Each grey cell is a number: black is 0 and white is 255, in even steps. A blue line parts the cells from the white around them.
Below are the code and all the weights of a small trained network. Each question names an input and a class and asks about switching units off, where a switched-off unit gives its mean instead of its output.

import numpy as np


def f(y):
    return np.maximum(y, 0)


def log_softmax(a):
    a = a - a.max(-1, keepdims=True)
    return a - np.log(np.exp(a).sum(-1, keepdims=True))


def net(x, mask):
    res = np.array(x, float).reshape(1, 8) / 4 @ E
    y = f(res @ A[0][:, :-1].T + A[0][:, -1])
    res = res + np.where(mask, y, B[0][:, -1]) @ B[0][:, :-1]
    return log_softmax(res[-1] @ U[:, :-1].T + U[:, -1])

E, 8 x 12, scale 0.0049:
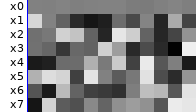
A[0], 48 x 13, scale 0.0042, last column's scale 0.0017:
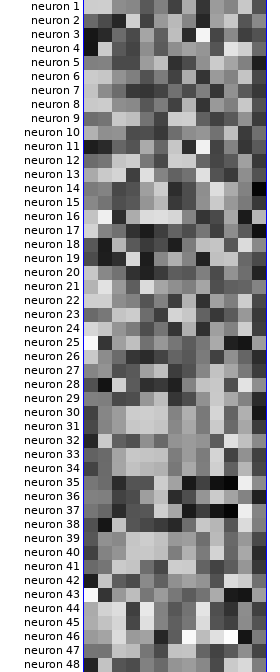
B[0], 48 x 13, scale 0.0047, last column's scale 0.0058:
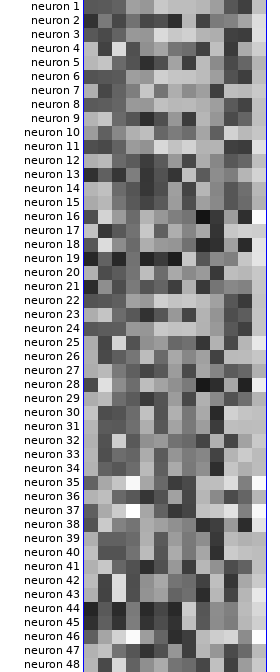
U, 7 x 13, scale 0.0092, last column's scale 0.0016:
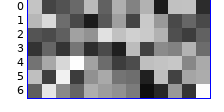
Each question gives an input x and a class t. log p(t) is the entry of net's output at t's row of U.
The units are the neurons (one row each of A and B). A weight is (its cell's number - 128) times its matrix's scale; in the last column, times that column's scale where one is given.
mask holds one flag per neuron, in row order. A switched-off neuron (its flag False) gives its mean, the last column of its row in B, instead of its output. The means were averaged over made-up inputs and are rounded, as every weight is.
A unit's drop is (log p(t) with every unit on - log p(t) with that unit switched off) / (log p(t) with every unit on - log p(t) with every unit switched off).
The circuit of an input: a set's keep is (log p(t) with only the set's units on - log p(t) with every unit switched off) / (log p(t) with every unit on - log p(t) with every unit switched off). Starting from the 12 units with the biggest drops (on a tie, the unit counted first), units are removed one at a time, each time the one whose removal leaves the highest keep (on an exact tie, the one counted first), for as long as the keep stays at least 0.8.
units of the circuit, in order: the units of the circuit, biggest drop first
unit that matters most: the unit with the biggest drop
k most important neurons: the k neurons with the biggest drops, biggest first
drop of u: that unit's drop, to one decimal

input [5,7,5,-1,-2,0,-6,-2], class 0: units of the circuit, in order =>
neuron 17; neuron 7
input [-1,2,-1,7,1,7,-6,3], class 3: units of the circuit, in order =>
neuron 44; neuron 13
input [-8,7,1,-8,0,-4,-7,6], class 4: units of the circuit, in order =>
neuron 46
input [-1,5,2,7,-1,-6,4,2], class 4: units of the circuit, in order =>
neuron 37; neuron 35
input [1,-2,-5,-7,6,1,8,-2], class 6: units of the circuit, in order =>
neuron 28; neuron 18
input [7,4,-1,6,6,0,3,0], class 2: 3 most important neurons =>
neuron 3; neuron 11; neuron 46
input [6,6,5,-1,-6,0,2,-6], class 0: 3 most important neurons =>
neuron 17; neuron 20; neuron 26
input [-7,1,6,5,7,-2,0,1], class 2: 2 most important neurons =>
neuron 11; neuron 3
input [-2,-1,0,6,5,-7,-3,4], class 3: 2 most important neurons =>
neuron 19; neuron 2
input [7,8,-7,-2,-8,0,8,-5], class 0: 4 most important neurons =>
neuron 17; neuron 20; neuron 26; neuron 7
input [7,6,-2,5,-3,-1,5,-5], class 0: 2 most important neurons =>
neuron 17; neuron 20
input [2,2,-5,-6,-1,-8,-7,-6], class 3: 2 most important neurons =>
neuron 19; neuron 2
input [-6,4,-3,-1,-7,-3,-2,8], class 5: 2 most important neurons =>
neuron 4; neuron 42
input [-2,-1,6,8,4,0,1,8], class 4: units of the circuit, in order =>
neuron 37
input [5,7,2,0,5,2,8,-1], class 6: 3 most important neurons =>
neuron 28; neuron 38; neuron 18
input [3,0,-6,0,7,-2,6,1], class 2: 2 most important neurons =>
neuron 3; neuron 11
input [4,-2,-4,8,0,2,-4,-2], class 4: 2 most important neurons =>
neuron 37; neuron 35
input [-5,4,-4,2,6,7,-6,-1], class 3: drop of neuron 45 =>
0.2
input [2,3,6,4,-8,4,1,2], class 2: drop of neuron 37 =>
0.0
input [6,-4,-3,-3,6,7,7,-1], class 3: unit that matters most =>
neuron 44
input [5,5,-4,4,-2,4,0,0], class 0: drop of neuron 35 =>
-0.1
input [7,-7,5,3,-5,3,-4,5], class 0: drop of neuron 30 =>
0.2
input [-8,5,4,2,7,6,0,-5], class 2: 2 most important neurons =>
neuron 11; neuron 3
